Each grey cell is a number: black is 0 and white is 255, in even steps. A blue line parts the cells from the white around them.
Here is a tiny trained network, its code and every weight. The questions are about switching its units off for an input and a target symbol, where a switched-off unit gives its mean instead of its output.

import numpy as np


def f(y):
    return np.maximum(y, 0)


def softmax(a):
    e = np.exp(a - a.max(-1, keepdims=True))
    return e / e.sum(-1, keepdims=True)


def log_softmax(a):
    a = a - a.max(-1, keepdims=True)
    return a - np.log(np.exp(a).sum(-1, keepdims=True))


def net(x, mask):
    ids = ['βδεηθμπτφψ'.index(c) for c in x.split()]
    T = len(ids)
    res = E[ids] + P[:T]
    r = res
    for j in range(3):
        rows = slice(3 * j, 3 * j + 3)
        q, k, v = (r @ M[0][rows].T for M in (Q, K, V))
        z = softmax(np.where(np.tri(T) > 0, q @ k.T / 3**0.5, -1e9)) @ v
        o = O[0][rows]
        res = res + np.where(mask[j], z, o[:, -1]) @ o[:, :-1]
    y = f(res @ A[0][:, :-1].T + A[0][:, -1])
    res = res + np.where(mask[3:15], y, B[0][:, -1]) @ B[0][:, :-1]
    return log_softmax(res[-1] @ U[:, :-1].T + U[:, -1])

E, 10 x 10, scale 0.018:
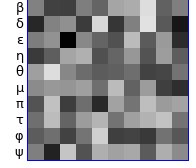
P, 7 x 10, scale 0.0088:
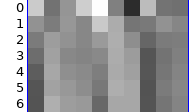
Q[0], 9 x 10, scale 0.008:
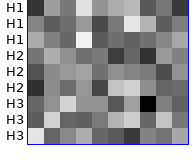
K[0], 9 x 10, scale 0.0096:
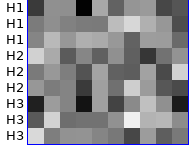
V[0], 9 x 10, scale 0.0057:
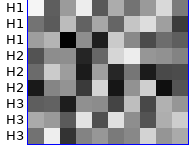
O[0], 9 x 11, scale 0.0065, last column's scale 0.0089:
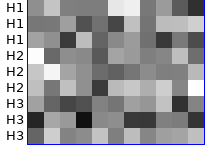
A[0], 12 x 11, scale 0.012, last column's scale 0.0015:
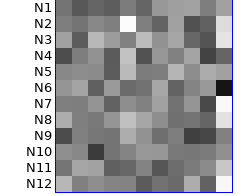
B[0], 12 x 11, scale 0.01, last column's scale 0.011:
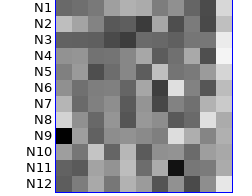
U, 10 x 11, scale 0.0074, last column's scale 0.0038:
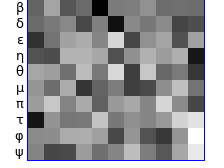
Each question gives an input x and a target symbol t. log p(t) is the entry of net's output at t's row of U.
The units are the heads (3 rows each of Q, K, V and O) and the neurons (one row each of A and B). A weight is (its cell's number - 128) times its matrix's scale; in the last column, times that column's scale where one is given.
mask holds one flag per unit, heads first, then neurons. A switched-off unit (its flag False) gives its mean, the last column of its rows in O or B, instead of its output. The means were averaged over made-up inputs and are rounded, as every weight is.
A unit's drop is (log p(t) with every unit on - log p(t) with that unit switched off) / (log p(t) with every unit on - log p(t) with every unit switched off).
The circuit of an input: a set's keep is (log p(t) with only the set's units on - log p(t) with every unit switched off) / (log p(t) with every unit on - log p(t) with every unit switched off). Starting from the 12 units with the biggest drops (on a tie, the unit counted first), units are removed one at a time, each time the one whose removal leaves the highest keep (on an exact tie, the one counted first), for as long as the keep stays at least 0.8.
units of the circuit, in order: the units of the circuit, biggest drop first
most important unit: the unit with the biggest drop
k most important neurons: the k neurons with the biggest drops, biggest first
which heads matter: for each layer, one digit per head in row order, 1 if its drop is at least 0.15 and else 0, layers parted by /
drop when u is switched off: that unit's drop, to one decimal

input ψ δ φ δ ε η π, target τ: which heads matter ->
101
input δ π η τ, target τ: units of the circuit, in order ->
[H1; H3]
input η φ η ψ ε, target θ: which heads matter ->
000
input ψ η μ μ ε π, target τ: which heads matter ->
011
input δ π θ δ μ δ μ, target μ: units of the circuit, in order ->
[H1]
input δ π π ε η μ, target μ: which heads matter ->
110
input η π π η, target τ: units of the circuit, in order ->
[H2; H3]
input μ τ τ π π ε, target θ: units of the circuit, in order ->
[N6; H1]
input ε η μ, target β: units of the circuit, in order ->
[H1; N3]
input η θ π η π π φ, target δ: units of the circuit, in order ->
[N2; H2; H3]
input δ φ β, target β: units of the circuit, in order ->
[N3; H2]
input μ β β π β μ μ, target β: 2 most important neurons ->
[N3; N12]
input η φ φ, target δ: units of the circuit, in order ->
[N2; H2]
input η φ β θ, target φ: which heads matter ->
010
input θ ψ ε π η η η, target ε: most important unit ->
H3
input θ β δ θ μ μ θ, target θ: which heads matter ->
001
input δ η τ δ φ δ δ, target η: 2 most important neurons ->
[N2; N12]
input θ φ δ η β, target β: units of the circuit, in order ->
[H2; N3]
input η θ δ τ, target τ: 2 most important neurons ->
[N5; N12]
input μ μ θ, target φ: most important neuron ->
[N11]
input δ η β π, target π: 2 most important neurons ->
[N12; N3]
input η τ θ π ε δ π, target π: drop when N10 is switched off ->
0.0
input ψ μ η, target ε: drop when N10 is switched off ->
0.1
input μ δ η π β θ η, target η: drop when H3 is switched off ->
0.3
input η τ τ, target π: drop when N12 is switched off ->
0.2
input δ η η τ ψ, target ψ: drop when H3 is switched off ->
0.9
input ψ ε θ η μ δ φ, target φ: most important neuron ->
[N3]
